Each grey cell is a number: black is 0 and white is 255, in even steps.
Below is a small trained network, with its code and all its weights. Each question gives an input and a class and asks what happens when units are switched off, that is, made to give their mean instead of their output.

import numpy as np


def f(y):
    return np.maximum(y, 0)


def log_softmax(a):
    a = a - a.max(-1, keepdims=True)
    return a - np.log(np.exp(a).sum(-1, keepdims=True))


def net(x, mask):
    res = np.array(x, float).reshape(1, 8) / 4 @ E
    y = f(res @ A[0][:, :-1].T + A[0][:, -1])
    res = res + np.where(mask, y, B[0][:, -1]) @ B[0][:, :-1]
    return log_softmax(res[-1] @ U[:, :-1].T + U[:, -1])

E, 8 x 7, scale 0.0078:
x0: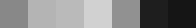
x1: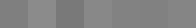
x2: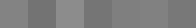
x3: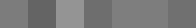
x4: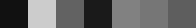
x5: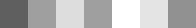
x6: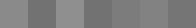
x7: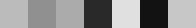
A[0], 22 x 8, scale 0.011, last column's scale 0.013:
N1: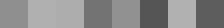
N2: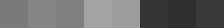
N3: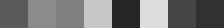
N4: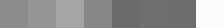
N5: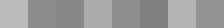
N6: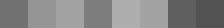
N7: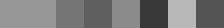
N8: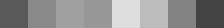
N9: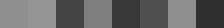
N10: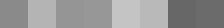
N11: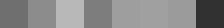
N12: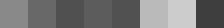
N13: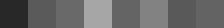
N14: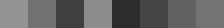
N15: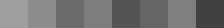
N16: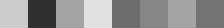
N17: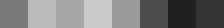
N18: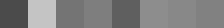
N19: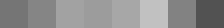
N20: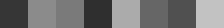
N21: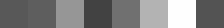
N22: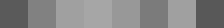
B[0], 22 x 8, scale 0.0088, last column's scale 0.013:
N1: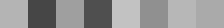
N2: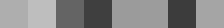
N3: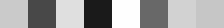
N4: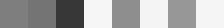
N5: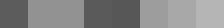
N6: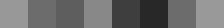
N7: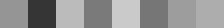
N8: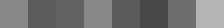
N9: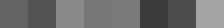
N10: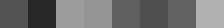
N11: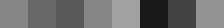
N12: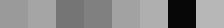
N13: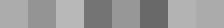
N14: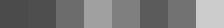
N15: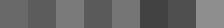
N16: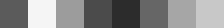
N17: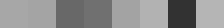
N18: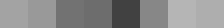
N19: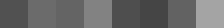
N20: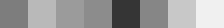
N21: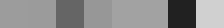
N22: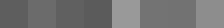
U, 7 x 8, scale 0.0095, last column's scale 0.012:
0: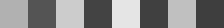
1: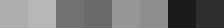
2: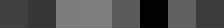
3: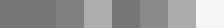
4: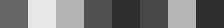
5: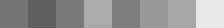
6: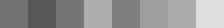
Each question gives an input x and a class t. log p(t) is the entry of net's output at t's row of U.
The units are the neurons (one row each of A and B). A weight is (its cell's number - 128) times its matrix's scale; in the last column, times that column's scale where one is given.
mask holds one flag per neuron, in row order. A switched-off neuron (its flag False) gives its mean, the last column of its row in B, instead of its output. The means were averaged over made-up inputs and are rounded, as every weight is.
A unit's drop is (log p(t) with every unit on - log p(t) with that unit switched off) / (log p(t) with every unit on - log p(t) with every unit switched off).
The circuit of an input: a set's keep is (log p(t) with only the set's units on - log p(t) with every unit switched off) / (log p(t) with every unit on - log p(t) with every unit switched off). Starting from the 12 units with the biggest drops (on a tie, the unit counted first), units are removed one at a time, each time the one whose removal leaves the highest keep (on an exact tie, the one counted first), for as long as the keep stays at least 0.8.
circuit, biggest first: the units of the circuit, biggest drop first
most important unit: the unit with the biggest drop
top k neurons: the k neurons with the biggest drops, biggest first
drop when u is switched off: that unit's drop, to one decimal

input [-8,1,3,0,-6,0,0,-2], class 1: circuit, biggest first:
(N12, N21)
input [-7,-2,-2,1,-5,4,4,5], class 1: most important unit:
N21
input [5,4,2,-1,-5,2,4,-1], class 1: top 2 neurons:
(N17, N20)
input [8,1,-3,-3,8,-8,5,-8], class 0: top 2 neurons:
(N3, N13)
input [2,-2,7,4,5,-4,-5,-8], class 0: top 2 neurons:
(N3, N13)
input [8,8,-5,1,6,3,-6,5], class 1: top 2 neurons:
(N17, N2)
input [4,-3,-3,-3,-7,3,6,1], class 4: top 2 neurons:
(N16, N5)
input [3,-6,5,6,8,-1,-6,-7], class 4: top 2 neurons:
(N20, N18)
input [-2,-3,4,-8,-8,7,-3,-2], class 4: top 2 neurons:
(N16, N5)
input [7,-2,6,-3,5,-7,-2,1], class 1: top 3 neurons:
(N2, N17, N10)
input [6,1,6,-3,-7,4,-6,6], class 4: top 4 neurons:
(N16, N5, N3, N21)
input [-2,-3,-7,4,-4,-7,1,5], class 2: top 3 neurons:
(N3, N14, N9)
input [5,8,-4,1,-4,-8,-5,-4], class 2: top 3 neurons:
(N14, N9, N15)
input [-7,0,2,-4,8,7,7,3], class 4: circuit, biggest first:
(N20)
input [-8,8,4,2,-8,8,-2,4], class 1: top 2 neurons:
(N21, N12)
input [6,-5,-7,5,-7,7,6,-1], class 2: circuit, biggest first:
(N10, N19)
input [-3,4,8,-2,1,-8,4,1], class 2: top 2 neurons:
(N9, N14)
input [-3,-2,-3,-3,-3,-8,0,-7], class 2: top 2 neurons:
(N14, N9)
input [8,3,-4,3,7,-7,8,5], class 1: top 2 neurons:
(N2, N17)
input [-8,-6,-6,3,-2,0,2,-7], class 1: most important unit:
N12
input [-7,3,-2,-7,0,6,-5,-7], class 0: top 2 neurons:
(N3, N4)
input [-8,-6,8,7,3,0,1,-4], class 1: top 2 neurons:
(N12, N21)
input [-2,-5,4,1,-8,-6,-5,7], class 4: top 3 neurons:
(N16, N3, N5)
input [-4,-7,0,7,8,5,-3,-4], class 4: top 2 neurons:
(N20, N4)
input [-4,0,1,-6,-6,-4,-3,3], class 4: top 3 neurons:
(N16, N5, N4)
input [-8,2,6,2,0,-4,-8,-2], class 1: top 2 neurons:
(N12, N21)
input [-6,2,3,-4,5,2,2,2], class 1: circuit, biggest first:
(N21)
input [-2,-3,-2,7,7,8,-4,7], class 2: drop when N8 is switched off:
0.2
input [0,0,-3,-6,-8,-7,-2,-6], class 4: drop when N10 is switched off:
0.1
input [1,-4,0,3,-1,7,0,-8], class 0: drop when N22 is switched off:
0.0
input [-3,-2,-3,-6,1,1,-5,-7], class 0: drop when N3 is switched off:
0.8
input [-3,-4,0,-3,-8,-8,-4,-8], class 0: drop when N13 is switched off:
0.1
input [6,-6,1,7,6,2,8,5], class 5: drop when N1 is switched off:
0.2
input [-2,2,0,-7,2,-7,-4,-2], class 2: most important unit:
N9
